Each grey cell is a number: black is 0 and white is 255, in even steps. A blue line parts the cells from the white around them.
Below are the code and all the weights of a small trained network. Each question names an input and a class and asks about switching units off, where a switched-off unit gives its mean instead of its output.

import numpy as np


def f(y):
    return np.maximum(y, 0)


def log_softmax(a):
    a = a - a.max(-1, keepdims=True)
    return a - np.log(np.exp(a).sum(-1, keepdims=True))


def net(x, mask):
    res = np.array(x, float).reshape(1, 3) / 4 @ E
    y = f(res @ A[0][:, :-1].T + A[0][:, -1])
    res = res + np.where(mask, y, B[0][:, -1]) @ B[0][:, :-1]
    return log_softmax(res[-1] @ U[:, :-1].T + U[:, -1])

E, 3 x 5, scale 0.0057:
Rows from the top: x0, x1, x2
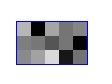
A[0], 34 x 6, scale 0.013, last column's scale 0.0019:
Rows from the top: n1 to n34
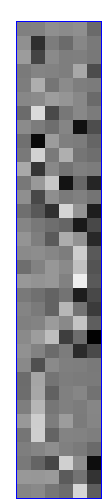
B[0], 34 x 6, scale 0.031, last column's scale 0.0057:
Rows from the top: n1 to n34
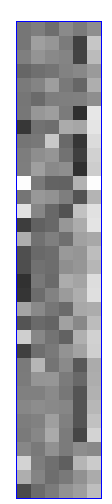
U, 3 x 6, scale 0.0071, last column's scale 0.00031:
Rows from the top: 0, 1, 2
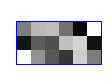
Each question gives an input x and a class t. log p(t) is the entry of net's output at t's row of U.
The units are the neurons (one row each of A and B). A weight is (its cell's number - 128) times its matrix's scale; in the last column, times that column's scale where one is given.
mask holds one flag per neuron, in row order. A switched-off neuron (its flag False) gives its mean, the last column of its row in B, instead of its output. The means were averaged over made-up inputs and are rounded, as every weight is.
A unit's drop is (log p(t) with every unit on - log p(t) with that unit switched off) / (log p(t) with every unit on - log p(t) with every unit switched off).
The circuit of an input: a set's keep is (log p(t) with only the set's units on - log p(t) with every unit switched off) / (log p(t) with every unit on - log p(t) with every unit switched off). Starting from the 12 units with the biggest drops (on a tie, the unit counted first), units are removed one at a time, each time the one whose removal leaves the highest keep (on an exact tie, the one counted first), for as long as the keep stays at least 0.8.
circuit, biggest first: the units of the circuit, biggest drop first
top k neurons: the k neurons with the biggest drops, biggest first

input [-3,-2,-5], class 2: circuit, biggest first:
[n14]
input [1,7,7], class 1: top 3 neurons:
[n15; n8; n20]
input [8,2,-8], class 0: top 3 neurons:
[n9; n11; n2]
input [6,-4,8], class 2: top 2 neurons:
[n12; n23]
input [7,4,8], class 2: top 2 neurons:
[n12; n23]
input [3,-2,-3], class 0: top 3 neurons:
[n12; n23; n9]
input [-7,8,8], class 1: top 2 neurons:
[n15; n8]
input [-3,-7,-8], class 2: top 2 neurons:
[n14; n32]
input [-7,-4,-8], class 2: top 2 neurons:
[n14; n32]
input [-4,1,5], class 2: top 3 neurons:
[n12; n23; n9]
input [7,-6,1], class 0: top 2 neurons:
[n9; n11]
